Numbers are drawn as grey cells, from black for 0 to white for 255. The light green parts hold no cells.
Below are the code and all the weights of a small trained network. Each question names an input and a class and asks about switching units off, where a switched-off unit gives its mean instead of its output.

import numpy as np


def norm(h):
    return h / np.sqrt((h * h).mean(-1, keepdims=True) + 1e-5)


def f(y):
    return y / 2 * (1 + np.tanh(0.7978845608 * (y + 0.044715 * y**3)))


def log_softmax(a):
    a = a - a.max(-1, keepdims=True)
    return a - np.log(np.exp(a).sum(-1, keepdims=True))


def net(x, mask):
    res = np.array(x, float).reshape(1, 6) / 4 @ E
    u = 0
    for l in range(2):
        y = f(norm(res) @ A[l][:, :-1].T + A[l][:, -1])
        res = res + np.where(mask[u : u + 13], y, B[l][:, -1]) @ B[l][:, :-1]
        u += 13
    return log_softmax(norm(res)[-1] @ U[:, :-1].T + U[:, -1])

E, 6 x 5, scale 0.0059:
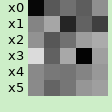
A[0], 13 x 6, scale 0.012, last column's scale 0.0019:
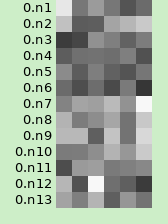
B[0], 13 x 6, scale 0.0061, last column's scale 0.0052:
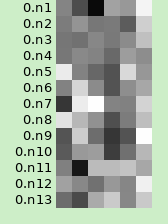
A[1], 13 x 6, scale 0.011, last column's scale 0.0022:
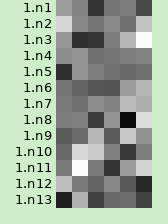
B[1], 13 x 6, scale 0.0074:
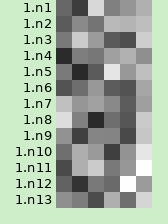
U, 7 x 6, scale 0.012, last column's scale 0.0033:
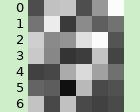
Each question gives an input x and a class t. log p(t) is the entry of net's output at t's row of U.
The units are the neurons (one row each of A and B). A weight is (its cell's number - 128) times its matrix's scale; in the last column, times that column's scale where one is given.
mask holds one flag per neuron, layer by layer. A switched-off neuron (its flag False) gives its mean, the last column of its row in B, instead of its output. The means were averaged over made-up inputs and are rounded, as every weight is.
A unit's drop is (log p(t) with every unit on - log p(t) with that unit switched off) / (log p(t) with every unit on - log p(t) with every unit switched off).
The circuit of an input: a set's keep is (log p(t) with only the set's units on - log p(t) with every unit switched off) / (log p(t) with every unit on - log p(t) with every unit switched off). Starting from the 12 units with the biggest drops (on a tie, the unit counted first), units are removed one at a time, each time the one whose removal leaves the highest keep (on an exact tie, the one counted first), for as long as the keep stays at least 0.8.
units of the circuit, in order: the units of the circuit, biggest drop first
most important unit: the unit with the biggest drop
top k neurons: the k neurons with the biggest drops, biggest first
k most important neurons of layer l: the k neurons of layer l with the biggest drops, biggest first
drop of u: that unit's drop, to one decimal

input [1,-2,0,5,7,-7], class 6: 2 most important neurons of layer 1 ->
(1.n3; 1.n11)
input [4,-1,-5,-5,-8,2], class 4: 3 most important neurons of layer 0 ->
(0.n11; 0.n1; 0.n9)
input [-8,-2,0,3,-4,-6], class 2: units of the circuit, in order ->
(0.n1; 1.n2)
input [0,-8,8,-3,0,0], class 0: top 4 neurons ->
(0.n7; 0.n1; 0.n10; 1.n10)
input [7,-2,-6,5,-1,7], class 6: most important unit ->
1.n9
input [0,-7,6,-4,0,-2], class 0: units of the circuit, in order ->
(0.n1; 0.n10)
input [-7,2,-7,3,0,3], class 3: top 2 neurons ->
(0.n1; 1.n8)
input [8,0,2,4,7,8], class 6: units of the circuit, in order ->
(1.n9; 1.n7)
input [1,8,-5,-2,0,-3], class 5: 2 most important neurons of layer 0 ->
(0.n7; 0.n8)
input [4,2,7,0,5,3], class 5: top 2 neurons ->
(0.n8; 0.n5)
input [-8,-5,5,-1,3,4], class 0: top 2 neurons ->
(0.n7; 0.n9)
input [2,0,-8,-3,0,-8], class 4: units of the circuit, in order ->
(0.n11; 1.n5)
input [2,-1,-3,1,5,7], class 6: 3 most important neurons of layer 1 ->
(1.n9; 1.n2; 1.n7)
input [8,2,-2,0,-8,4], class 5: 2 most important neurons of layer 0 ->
(0.n7; 0.n8)
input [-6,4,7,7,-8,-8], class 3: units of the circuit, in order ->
(0.n1)
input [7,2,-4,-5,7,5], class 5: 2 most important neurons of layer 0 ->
(0.n7; 0.n13)
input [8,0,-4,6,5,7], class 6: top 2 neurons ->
(1.n9; 0.n9)
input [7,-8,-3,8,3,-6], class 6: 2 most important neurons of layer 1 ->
(1.n9; 1.n11)
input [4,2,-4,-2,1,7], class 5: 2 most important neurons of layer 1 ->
(1.n11; 1.n1)
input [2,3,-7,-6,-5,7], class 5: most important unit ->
1.n5
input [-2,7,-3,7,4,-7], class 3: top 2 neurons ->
(0.n7; 0.n1)
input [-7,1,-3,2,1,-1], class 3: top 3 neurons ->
(0.n1; 1.n8; 0.n9)
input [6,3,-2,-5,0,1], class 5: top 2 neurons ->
(1.n11; 0.n7)
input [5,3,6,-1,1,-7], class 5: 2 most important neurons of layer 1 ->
(1.n13; 1.n11)
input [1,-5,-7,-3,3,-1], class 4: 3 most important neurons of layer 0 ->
(0.n11; 0.n8; 0.n9)
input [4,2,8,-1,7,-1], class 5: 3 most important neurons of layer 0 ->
(0.n8; 0.n5; 0.n7)
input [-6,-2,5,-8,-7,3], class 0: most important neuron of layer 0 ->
(0.n7)
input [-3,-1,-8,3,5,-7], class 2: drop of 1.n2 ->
0.2
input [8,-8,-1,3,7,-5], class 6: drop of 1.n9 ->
0.3
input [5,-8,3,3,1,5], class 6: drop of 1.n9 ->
0.2
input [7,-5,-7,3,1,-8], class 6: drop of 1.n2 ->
0.1
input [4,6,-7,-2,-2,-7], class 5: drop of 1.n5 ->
0.3
